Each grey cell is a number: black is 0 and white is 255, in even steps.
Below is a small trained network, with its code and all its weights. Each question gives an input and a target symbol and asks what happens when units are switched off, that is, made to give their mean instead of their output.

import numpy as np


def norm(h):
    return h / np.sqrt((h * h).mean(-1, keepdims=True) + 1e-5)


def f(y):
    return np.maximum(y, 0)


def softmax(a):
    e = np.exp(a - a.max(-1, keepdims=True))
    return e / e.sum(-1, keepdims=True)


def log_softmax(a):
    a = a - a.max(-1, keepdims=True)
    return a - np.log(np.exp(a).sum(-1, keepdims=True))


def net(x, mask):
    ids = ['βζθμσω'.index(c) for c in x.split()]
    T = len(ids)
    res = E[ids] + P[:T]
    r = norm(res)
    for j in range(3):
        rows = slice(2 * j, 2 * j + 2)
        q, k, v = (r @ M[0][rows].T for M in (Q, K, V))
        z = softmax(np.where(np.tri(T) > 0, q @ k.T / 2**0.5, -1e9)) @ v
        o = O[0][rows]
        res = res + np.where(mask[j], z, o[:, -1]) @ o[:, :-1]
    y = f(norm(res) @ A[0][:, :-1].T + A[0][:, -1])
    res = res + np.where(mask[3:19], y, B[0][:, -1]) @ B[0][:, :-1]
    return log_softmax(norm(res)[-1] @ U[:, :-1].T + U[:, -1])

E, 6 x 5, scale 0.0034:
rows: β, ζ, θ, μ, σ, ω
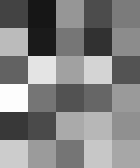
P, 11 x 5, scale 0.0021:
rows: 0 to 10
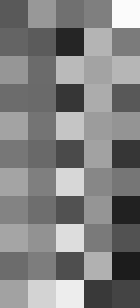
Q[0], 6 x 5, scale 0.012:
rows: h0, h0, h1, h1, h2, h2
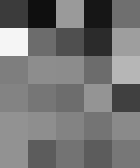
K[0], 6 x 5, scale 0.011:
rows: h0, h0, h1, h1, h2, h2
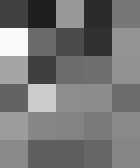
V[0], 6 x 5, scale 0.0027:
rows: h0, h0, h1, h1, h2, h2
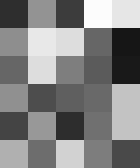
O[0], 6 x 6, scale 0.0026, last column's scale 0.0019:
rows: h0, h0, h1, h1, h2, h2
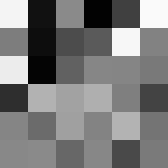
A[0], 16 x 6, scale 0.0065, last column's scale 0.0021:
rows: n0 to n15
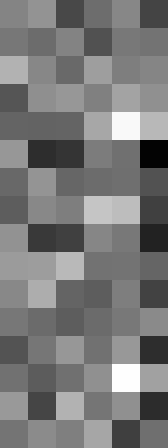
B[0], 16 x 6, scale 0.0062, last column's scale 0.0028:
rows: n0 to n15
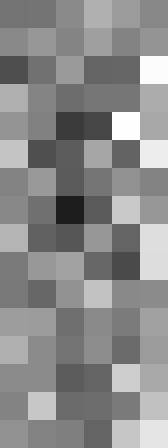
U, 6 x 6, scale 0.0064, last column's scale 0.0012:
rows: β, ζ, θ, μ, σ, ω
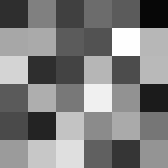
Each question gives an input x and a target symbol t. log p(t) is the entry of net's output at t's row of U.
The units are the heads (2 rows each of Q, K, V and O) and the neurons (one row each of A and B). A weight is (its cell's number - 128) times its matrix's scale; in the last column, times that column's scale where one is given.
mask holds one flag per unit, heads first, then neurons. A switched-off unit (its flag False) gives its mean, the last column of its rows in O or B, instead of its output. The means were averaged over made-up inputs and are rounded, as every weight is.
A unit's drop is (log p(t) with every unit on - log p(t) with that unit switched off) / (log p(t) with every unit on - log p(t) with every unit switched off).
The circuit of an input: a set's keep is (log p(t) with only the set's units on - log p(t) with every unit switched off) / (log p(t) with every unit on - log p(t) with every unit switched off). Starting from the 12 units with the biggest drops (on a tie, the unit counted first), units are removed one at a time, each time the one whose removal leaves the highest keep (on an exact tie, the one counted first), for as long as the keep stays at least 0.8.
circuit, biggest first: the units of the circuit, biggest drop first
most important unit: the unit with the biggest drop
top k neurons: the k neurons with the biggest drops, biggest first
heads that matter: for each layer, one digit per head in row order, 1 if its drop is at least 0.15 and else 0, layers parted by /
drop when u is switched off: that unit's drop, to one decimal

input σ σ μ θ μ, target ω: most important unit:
h1
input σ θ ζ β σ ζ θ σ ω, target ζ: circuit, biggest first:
h0, n4, n5
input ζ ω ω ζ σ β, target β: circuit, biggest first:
h1, h0
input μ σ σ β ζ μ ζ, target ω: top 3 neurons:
n9, n15, n5
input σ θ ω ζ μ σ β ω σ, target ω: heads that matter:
000
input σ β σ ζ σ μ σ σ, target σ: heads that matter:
110
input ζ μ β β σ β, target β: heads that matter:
110
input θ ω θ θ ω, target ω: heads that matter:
100
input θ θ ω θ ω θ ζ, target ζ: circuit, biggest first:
h0, n13
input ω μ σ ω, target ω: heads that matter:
110
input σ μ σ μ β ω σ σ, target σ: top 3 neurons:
n15, n5, n8
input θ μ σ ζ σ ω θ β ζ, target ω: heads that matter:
100
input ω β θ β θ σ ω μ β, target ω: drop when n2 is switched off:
0.1
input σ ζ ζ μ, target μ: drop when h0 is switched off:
0.8
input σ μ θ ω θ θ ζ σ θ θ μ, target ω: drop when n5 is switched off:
0.1
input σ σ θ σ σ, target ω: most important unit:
h0
